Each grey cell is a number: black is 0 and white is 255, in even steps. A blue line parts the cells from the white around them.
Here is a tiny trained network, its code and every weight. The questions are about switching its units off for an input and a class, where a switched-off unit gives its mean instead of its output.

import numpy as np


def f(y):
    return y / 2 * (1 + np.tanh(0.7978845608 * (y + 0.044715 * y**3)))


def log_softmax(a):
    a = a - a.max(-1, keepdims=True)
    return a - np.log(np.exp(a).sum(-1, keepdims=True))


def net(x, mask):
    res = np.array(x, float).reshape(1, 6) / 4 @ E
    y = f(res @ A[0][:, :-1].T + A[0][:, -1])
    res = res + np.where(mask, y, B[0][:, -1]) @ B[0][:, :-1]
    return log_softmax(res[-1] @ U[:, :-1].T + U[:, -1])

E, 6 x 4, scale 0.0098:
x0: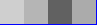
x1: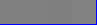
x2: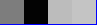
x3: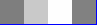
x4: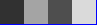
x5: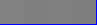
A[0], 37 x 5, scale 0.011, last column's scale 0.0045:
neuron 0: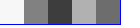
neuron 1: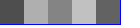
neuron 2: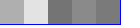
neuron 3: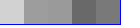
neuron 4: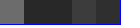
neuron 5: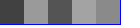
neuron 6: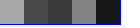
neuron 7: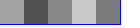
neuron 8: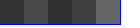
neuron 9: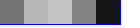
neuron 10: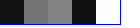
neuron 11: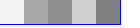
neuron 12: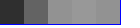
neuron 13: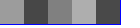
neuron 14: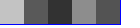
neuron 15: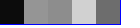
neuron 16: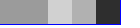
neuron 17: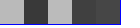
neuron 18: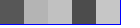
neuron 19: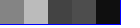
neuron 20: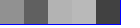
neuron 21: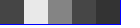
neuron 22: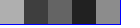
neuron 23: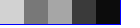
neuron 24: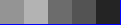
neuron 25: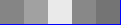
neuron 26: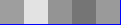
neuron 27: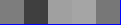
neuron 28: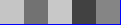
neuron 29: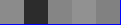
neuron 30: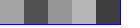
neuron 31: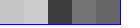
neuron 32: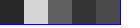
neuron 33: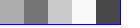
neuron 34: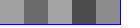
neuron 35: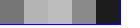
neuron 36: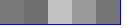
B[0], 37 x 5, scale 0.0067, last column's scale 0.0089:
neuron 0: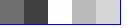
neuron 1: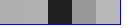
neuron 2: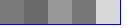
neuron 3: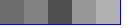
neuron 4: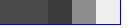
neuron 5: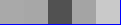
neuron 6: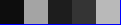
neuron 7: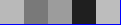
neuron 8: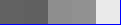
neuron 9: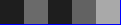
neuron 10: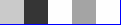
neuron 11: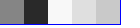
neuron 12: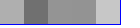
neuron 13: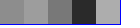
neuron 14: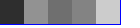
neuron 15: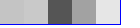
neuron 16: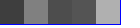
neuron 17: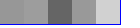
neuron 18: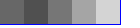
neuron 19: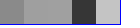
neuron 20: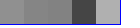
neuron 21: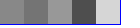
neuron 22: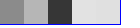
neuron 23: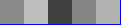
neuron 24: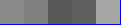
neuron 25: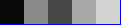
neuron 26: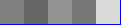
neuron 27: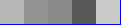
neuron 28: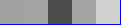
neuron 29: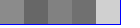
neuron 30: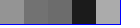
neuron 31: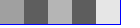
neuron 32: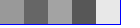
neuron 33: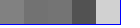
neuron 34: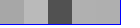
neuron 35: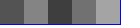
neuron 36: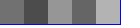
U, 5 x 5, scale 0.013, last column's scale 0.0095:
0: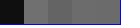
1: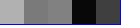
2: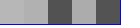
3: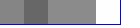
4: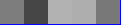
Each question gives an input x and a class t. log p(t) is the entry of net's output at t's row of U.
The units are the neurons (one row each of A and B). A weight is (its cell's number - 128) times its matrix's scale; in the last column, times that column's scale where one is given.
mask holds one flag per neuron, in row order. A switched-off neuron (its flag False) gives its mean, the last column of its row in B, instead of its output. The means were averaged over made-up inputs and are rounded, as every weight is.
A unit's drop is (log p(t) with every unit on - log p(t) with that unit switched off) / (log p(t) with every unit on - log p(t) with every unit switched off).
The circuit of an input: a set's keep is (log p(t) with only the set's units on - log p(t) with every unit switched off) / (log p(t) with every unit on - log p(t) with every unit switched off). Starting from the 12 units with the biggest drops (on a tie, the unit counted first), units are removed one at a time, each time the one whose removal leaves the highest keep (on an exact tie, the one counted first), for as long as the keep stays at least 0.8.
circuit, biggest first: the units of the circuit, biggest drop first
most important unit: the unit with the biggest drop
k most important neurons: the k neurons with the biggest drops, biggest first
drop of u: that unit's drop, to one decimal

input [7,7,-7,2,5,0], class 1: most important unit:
neuron 19
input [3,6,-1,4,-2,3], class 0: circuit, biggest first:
[neuron 10; neuron 25; neuron 15]
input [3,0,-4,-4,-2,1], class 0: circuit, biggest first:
[neuron 10; neuron 14]
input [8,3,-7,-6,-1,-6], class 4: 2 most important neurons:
[neuron 0; neuron 11]
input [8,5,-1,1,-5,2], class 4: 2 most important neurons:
[neuron 11; neuron 0]
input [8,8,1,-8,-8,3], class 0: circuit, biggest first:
[neuron 6; neuron 14]
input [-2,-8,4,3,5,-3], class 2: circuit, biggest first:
[neuron 15; neuron 1]
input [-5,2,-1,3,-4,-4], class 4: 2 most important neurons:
[neuron 10; neuron 15]
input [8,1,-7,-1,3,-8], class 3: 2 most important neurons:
[neuron 11; neuron 0]
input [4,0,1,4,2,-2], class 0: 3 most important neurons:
[neuron 10; neuron 16; neuron 25]
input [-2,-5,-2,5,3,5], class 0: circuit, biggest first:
[neuron 9; neuron 25]
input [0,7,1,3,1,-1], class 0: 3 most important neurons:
[neuron 10; neuron 0; neuron 31]
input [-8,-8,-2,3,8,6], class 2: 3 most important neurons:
[neuron 15; neuron 1; neuron 5]
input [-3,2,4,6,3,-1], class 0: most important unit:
neuron 25
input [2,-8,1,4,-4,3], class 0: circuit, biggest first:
[neuron 25; neuron 10]
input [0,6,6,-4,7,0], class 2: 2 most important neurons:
[neuron 15; neuron 5]
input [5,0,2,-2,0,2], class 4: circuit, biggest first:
[neuron 0; neuron 11]
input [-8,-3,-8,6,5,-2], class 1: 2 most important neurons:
[neuron 21; neuron 32]
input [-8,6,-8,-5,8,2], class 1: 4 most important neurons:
[neuron 32; neuron 19; neuron 21; neuron 22]
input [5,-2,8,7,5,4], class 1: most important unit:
neuron 7
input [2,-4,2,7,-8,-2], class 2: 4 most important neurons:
[neuron 28; neuron 34; neuron 17; neuron 23]
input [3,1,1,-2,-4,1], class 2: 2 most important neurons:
[neuron 10; neuron 22]
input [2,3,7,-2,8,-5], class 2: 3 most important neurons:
[neuron 15; neuron 1; neuron 5]
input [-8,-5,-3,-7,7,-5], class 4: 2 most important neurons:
[neuron 10; neuron 8]
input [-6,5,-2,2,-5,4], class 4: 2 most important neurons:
[neuron 10; neuron 15]
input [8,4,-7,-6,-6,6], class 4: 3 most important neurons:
[neuron 0; neuron 11; neuron 31]
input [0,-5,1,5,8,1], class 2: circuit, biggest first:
[neuron 15]
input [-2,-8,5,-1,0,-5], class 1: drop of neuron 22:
0.0
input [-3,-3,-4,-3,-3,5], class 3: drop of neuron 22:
0.2
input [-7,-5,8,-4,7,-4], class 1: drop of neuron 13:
0.1
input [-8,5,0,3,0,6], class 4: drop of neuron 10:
0.3
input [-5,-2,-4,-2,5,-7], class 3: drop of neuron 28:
0.1
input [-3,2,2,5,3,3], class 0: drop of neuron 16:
0.2
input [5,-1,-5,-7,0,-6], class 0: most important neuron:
[neuron 6]
